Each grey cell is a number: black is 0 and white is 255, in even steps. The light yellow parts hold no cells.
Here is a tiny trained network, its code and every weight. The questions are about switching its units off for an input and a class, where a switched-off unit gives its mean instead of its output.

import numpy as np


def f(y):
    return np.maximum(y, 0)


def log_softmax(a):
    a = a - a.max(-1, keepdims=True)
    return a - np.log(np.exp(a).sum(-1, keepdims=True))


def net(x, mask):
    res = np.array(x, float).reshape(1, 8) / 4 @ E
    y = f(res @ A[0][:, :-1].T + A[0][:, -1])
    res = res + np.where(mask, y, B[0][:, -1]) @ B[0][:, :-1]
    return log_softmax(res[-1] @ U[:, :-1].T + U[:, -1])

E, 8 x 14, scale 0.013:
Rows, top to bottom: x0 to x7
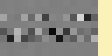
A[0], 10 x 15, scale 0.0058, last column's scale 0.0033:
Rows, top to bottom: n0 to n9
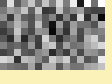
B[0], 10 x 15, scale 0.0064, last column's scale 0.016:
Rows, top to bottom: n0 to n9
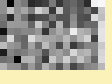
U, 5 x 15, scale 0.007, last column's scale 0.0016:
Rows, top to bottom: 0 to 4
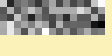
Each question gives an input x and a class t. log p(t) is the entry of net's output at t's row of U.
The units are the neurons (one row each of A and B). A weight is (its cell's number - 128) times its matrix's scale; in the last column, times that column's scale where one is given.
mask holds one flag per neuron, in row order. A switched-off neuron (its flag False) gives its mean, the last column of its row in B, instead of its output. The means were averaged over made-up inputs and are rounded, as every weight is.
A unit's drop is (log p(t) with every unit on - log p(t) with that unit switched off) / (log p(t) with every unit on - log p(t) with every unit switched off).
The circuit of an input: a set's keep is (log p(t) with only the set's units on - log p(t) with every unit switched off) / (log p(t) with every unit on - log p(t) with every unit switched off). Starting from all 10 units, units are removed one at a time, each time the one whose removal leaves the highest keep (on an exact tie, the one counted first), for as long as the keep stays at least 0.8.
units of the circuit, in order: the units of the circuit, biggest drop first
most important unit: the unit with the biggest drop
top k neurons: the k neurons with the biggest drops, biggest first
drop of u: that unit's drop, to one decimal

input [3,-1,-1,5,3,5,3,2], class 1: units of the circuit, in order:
n0
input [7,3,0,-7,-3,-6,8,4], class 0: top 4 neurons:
n0, n5, n4, n7
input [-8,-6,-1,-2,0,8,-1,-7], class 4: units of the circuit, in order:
n5, n8
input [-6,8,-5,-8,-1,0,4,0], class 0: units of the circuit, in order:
n0, n3
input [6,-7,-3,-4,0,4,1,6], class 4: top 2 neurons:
n8, n6
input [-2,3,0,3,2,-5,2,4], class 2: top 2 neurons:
n0, n5
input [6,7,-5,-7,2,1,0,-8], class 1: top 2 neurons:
n5, n2
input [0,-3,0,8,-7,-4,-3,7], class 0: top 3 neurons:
n5, n4, n0
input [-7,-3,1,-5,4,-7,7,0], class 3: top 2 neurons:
n1, n2
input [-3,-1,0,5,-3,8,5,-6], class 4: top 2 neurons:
n5, n0
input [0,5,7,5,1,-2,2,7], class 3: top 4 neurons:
n1, n4, n7, n5
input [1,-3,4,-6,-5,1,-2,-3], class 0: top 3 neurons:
n5, n4, n7
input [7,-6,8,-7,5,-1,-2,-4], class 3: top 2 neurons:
n0, n1
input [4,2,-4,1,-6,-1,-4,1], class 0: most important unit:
n0
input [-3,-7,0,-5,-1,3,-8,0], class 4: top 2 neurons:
n0, n8
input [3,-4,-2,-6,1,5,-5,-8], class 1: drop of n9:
0.0
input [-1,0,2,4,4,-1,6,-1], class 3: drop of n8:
0.1
